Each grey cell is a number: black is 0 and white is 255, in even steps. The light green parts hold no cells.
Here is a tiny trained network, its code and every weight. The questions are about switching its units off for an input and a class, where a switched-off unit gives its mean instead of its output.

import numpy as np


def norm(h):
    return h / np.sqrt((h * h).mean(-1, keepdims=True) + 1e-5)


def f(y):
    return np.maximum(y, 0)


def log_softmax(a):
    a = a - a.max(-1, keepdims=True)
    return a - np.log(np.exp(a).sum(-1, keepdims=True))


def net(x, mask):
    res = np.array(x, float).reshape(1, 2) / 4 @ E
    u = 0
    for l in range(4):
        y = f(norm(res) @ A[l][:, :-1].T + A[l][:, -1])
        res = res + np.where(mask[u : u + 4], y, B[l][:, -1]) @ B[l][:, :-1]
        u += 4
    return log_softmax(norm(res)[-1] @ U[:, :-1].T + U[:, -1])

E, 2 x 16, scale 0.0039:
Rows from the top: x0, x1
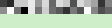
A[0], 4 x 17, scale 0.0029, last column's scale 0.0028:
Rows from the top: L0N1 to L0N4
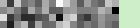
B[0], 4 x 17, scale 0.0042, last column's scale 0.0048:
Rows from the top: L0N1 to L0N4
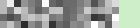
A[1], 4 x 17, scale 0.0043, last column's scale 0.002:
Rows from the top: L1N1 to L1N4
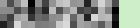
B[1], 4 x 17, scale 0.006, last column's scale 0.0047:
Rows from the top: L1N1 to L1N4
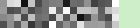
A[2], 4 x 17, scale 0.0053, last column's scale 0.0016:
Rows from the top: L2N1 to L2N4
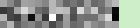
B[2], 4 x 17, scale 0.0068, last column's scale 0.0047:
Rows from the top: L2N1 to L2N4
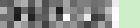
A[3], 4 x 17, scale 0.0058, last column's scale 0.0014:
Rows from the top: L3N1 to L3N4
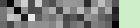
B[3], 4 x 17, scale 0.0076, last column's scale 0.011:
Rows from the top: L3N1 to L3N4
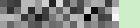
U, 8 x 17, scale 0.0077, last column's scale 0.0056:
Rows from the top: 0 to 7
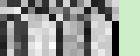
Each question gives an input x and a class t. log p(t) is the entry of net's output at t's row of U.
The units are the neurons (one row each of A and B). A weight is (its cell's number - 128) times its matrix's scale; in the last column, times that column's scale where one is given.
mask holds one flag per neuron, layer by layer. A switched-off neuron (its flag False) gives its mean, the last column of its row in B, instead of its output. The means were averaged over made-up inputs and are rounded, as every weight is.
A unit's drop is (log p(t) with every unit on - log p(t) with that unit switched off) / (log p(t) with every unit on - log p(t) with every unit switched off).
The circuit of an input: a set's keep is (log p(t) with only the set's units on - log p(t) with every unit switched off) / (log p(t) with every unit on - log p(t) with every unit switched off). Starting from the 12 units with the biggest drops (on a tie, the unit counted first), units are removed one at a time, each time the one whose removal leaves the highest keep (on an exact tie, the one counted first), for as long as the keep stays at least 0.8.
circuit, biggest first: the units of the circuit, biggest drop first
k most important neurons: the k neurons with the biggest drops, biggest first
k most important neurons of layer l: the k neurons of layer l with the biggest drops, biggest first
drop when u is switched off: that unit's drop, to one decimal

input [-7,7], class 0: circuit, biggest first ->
(L1N1 L3N3)
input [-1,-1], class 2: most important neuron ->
(L1N1)
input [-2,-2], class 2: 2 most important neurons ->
(L0N3 L1N1)
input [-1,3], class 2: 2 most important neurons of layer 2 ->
(L2N4 L2N1)
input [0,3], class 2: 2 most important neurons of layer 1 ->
(L1N1 L1N3)
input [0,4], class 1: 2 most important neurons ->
(L1N2 L2N3)
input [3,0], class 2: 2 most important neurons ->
(L0N1 L1N1)
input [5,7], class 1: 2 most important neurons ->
(L1N2 L2N3)
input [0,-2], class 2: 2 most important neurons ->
(L1N1 L1N3)
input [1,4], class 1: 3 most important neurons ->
(L1N2 L2N3 L2N2)
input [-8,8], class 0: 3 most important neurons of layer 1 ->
(L1N3 L1N1 L1N2)
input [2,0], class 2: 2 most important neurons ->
(L0N1 L1N1)
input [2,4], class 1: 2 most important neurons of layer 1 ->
(L1N2 L1N4)
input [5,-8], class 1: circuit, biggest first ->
(L1N3)
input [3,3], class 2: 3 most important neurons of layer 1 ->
(L1N1 L1N3 L1N2)
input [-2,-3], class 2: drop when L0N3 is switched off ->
1.1
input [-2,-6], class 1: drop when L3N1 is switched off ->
0.0
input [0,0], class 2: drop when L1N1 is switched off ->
1.1
